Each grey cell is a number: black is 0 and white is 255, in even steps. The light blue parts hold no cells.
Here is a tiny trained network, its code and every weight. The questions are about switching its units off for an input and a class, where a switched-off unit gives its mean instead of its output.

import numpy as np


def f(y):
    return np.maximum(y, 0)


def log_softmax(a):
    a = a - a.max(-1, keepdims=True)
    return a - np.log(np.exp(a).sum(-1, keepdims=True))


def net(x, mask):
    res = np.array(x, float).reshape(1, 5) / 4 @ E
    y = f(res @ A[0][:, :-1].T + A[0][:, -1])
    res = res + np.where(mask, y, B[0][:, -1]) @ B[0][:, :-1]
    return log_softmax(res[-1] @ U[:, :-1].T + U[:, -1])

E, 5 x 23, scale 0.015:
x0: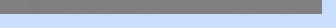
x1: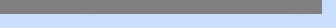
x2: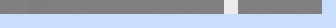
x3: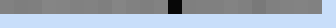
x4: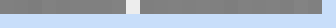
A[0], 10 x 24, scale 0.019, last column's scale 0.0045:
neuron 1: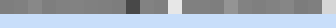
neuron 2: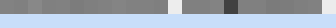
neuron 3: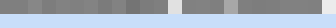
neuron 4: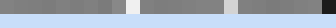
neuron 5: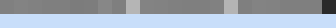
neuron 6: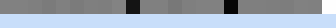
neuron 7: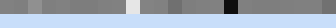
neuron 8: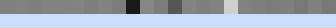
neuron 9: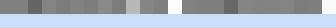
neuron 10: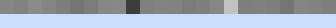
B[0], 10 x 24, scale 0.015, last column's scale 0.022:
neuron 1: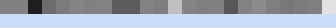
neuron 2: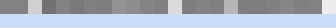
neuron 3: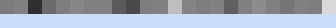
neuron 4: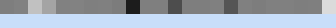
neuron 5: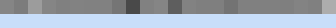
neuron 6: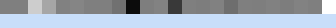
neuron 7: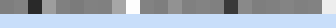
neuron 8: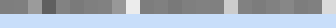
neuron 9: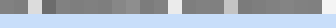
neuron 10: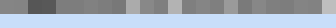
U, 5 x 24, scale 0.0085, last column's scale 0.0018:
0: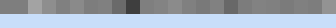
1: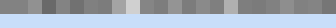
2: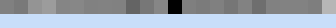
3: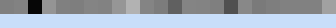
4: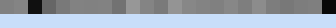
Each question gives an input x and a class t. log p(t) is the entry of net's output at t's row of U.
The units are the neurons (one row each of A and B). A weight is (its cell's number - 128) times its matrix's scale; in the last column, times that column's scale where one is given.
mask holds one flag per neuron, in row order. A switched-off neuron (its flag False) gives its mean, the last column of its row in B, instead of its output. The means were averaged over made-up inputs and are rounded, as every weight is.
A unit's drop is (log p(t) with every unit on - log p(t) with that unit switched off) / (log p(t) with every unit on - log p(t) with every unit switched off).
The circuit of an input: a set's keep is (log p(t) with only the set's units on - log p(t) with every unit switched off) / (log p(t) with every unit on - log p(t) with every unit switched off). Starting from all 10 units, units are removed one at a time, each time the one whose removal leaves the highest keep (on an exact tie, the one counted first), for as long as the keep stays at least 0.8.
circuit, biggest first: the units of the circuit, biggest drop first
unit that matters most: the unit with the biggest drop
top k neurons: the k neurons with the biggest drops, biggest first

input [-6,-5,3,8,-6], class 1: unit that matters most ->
neuron 8
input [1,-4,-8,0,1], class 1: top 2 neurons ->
neuron 7; neuron 4
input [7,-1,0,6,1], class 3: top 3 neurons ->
neuron 6; neuron 9; neuron 2
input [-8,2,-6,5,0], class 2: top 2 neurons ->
neuron 6; neuron 1
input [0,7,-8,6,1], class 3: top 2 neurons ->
neuron 7; neuron 4
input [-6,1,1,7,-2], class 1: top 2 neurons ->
neuron 8; neuron 4
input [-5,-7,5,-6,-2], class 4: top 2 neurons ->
neuron 1; neuron 3
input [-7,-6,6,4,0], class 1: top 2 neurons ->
neuron 6; neuron 8
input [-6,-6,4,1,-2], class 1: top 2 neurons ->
neuron 8; neuron 1
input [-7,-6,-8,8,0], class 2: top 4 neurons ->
neuron 6; neuron 1; neuron 3; neuron 10
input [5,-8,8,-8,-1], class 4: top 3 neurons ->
neuron 1; neuron 3; neuron 6
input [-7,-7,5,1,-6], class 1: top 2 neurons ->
neuron 8; neuron 7
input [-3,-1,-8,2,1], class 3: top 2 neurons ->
neuron 7; neuron 4
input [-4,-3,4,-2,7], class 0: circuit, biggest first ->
neuron 4
